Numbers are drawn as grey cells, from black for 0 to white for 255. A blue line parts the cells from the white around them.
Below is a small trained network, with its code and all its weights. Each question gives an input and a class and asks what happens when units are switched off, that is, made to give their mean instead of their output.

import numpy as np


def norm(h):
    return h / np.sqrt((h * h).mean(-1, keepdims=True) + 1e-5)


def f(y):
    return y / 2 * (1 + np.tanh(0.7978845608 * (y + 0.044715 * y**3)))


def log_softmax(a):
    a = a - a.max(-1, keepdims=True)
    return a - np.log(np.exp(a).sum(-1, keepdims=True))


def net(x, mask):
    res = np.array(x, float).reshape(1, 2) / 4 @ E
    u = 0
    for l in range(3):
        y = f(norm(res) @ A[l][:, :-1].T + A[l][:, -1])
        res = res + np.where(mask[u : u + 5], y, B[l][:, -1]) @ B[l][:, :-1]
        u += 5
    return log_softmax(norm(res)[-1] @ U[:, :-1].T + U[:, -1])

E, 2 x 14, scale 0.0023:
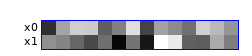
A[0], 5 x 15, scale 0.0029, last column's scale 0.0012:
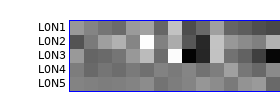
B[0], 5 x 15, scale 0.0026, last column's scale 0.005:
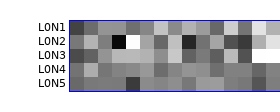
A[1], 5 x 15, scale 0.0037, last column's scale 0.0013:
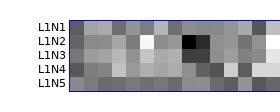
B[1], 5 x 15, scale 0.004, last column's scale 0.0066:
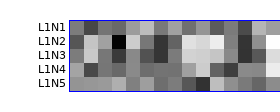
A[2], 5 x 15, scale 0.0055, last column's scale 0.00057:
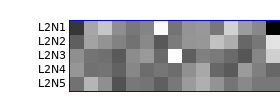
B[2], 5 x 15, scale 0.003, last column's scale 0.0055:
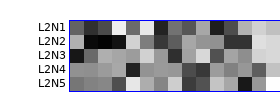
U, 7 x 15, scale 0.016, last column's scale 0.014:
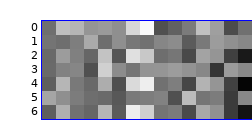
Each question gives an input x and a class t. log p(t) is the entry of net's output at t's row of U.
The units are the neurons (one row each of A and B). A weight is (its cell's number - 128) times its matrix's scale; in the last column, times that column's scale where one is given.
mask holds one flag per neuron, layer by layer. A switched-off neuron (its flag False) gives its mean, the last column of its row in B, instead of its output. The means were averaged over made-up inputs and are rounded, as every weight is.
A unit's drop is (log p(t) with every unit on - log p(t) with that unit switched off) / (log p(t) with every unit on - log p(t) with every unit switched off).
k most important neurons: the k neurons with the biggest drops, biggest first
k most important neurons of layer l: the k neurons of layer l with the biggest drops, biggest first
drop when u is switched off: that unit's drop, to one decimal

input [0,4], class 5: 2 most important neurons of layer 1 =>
(L1N2 L1N3)
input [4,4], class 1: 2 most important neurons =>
(L1N2 L1N3)
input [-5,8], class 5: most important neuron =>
(L1N2)
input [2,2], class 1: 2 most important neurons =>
(L1N2 L1N3)
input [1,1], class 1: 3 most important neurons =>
(L1N2 L1N3 L0N3)
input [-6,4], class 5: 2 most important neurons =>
(L0N3 L1N2)
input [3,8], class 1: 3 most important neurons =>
(L1N2 L1N3 L0N2)
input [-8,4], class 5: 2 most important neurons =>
(L0N3 L0N2)
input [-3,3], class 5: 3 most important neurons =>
(L0N3 L1N2 L1N3)
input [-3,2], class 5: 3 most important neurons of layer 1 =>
(L1N2 L1N3 L1N1)
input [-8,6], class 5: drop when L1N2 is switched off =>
0.4
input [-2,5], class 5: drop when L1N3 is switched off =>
0.2
